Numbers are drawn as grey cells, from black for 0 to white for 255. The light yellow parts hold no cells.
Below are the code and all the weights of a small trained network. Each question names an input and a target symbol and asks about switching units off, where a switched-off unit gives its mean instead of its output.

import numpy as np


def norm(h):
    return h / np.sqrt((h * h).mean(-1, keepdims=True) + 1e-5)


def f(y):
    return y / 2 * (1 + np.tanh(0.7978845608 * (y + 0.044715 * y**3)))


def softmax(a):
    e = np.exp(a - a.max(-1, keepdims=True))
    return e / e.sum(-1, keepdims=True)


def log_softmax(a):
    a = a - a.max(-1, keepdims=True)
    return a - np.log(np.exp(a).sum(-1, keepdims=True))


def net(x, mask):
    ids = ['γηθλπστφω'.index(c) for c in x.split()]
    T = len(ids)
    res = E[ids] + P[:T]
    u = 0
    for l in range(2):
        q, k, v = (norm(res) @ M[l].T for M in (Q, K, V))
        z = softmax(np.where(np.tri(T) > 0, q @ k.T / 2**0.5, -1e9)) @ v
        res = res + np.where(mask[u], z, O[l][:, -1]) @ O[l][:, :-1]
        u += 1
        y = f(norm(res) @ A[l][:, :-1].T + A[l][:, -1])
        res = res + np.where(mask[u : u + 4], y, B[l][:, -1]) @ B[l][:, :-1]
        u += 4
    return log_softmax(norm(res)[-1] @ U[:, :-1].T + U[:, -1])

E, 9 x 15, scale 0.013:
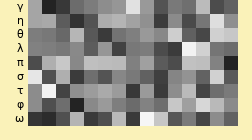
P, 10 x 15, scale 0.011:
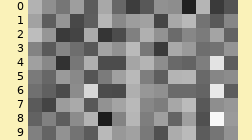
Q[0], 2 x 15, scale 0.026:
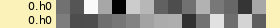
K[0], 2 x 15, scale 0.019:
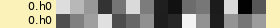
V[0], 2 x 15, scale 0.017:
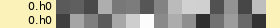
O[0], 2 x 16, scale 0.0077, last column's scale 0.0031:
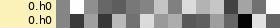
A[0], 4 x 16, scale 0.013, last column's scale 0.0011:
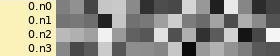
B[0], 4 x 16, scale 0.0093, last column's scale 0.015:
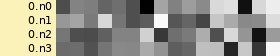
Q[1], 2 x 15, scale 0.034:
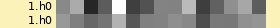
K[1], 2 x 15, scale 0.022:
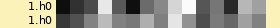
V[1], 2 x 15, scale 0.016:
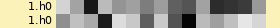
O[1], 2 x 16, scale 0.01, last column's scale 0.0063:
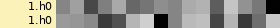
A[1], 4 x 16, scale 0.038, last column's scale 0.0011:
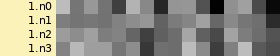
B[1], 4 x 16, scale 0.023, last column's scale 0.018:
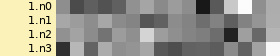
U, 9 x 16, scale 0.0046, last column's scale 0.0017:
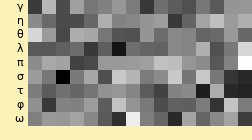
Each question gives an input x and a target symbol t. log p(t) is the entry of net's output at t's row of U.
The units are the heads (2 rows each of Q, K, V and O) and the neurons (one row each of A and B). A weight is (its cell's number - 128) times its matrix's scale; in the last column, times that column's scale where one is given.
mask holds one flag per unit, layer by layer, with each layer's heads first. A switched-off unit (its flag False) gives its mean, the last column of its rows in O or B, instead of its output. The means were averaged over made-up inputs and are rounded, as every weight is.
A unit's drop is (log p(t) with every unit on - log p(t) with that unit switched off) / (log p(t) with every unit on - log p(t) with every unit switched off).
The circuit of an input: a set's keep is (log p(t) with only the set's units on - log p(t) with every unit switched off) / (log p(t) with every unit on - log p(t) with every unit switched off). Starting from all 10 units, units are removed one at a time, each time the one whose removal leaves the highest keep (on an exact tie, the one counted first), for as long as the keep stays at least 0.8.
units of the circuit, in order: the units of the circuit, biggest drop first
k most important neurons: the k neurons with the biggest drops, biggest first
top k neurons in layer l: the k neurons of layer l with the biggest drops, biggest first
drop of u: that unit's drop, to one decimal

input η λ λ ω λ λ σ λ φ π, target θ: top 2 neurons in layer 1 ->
(1.n1; 1.n3)
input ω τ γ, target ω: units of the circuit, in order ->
(1.h0)
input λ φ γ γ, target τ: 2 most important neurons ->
(0.n3; 0.n2)
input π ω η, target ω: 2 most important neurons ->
(0.n1; 1.n3)
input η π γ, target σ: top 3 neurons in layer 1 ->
(1.n3; 1.n0; 1.n1)
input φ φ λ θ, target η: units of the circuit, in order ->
(1.h0; 1.n0)
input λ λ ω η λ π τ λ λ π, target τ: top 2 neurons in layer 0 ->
(0.n3; 0.n0)
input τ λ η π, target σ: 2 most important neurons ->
(0.n1; 1.n3)
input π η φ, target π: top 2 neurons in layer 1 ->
(1.n2; 1.n3)
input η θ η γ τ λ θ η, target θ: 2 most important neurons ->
(1.n1; 0.n1)
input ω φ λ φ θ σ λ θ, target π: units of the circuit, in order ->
(1.h0; 1.n3)
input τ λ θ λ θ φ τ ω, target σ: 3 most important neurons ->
(0.n1; 1.n3; 0.n0)
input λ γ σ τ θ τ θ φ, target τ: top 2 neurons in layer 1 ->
(1.n3; 1.n0)
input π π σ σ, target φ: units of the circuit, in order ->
(0.h0)
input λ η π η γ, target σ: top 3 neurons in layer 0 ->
(0.n1; 0.n0; 0.n2)
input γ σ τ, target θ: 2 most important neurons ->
(1.n1; 0.n3)
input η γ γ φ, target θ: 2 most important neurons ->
(1.n1; 0.n1)
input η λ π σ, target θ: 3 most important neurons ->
(1.n1; 0.n1; 0.n3)
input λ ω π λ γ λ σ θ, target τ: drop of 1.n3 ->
0.2
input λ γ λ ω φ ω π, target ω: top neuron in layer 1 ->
(1.n3)
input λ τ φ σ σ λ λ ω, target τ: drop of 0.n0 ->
0.2
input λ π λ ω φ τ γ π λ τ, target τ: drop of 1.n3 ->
0.2
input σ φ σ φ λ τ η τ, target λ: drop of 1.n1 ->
0.0
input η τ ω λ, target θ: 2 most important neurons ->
(1.n1; 0.n3)
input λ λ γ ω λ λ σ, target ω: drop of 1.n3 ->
0.1
